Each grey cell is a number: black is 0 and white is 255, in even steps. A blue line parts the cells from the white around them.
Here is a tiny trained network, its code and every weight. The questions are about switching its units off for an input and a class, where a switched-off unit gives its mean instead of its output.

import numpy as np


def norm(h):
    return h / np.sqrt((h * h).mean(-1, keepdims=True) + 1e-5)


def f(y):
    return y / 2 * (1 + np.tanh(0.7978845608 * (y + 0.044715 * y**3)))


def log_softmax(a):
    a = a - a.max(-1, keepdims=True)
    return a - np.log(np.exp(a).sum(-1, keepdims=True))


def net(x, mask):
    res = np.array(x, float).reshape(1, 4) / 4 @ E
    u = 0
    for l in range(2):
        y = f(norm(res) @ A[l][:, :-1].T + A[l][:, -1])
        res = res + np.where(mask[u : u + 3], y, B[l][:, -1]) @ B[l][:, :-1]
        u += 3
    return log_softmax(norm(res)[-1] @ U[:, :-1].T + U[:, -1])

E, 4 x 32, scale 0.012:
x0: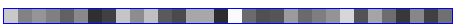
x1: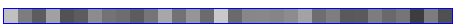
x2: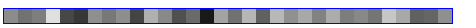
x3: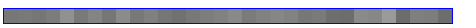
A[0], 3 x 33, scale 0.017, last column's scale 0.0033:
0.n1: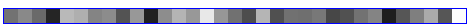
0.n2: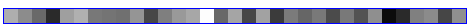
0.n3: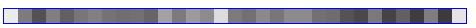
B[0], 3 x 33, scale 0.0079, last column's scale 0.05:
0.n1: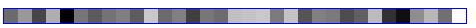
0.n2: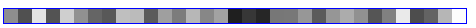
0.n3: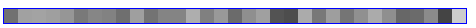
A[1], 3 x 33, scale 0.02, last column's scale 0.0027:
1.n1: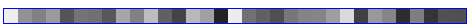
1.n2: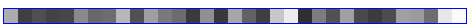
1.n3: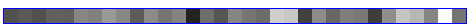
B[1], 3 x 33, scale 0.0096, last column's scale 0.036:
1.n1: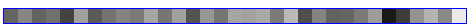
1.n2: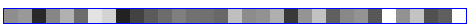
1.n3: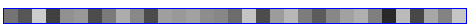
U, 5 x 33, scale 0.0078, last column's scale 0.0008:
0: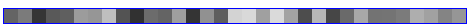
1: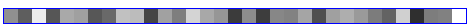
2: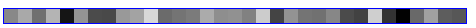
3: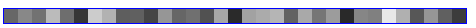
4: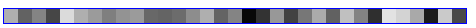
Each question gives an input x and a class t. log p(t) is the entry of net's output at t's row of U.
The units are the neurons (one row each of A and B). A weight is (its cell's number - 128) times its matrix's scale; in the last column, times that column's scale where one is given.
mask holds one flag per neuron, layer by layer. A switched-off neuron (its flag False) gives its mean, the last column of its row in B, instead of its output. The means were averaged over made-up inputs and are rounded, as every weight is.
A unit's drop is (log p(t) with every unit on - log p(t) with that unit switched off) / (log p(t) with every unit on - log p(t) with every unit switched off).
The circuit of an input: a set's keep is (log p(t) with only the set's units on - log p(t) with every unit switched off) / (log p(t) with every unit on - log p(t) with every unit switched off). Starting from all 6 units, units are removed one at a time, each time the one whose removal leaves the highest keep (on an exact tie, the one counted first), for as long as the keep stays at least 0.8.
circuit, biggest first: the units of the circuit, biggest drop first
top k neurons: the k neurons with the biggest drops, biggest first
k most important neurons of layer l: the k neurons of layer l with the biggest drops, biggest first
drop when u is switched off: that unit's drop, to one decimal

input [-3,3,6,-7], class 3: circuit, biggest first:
(0.n1, 0.n2, 1.n1)
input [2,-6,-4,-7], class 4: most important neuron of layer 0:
(0.n2)
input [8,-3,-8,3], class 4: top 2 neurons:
(0.n2, 0.n3)
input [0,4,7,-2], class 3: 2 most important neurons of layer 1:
(1.n1, 1.n3)
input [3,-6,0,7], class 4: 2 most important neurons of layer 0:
(0.n1, 0.n3)
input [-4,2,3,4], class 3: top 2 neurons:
(0.n2, 0.n1)
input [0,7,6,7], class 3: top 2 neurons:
(0.n1, 0.n2)
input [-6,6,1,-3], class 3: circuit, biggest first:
(1.n1, 0.n1, 0.n2)
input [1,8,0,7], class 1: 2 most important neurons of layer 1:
(1.n2, 1.n1)
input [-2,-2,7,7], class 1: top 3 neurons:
(0.n1, 0.n3, 1.n2)
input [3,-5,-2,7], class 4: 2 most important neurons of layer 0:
(0.n3, 0.n2)
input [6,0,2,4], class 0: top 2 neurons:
(0.n2, 0.n3)
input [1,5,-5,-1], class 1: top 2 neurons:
(0.n2, 1.n1)
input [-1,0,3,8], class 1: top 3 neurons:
(0.n1, 0.n3, 1.n2)
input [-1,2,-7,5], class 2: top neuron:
(0.n1)
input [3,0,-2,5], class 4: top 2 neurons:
(0.n2, 0.n3)
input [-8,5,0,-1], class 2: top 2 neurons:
(1.n2, 0.n2)
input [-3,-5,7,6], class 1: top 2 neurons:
(0.n1, 0.n3)
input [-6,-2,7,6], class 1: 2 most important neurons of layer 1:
(1.n3, 1.n2)
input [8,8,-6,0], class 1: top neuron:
(0.n2)
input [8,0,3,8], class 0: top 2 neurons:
(0.n3, 1.n2)
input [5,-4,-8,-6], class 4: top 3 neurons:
(0.n2, 0.n3, 1.n2)
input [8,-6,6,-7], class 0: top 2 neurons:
(0.n3, 0.n2)
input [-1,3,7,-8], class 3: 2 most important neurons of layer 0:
(0.n1, 0.n2)
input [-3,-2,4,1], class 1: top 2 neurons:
(0.n1, 0.n3)
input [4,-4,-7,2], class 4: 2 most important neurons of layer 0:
(0.n2, 0.n3)
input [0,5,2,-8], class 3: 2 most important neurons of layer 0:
(0.n1, 0.n2)
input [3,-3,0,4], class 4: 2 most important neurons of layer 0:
(0.n1, 0.n3)
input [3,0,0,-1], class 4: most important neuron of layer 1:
(1.n3)
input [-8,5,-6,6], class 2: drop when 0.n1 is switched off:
0.1
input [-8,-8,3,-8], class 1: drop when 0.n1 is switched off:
0.8
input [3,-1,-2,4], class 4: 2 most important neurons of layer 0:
(0.n2, 0.n3)
